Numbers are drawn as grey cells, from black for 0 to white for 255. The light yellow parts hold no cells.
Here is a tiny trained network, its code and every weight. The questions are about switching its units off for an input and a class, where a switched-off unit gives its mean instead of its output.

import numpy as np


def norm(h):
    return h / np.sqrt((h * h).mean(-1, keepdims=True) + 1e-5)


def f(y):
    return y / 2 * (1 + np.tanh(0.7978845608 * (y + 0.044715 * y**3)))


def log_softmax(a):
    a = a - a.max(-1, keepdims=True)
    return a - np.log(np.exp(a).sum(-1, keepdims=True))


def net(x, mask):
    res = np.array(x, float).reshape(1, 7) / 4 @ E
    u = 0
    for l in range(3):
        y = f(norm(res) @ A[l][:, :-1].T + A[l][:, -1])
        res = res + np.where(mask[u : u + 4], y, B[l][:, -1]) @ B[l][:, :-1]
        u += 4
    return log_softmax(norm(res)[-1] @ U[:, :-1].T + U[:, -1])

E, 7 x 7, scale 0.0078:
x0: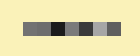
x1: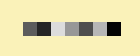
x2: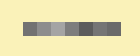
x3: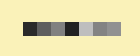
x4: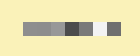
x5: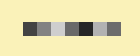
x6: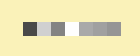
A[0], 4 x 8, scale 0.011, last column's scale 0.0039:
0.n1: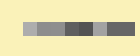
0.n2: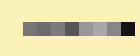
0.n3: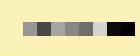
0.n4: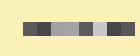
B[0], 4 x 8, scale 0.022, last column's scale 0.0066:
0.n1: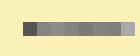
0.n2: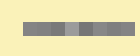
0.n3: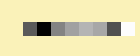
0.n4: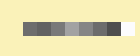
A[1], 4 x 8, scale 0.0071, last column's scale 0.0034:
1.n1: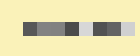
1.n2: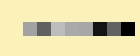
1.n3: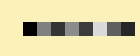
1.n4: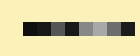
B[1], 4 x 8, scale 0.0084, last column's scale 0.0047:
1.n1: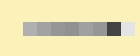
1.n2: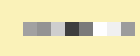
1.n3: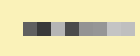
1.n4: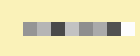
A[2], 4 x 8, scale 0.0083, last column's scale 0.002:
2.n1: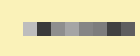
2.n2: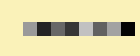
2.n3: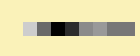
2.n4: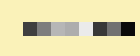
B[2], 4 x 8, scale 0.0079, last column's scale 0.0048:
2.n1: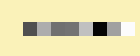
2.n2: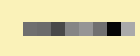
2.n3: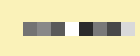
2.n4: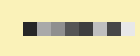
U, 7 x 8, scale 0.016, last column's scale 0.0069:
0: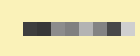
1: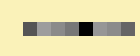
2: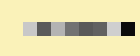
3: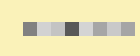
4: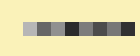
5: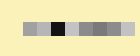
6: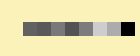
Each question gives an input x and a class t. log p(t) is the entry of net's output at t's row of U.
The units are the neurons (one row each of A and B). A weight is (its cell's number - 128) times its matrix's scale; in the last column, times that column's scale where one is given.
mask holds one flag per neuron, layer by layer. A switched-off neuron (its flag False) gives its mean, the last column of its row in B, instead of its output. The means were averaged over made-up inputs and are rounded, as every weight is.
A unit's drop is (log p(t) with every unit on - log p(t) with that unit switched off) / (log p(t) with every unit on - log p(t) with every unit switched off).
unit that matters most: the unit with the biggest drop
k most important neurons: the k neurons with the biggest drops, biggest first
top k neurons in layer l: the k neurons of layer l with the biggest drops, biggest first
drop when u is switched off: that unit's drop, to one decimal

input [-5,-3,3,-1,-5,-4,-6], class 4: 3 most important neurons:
[0.n3, 1.n4, 2.n2]
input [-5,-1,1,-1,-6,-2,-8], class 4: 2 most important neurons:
[0.n3, 2.n2]
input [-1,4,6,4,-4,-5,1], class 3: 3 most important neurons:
[0.n3, 1.n2, 0.n4]
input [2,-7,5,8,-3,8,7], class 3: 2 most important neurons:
[0.n3, 0.n4]
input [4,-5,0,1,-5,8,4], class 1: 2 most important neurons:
[0.n3, 2.n1]
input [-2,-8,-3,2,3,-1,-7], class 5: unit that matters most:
2.n3
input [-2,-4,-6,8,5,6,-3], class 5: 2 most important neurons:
[1.n4, 2.n3]
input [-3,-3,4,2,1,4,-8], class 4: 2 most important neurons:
[0.n3, 2.n4]
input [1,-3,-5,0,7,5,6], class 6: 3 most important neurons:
[2.n1, 1.n3, 1.n1]
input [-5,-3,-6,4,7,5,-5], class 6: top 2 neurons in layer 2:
[2.n1, 2.n3]
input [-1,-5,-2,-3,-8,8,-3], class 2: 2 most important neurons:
[0.n3, 2.n4]
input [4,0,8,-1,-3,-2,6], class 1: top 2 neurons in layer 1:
[1.n4, 1.n1]
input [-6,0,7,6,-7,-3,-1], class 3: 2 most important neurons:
[0.n3, 1.n2]
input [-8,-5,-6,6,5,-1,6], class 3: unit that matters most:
0.n3
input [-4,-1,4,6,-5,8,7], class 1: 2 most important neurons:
[0.n3, 2.n4]
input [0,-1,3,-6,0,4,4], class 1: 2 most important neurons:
[0.n3, 1.n4]
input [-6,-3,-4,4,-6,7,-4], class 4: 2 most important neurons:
[0.n3, 0.n4]
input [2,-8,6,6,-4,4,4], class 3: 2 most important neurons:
[0.n3, 0.n4]
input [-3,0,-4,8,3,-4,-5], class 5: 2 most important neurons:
[0.n3, 2.n3]
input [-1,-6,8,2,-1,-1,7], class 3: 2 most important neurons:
[0.n3, 2.n3]
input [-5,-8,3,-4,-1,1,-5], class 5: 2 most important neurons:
[0.n3, 0.n4]
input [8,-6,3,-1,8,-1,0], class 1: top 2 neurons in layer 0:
[0.n3, 0.n1]
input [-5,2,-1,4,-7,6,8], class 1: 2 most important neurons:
[0.n3, 2.n4]
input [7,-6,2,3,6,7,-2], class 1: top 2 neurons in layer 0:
[0.n3, 0.n4]
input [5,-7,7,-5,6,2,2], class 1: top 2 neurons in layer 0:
[0.n3, 0.n1]
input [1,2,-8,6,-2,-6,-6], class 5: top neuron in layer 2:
[2.n3]
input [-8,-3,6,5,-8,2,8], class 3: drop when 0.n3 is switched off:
0.2
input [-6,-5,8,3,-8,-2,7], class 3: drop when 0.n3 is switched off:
0.1
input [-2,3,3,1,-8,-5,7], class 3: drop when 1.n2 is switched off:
0.2
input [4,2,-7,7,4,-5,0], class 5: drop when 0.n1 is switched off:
0.0
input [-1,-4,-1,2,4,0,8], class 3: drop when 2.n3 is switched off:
0.1
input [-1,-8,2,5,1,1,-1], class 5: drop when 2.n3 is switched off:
0.1
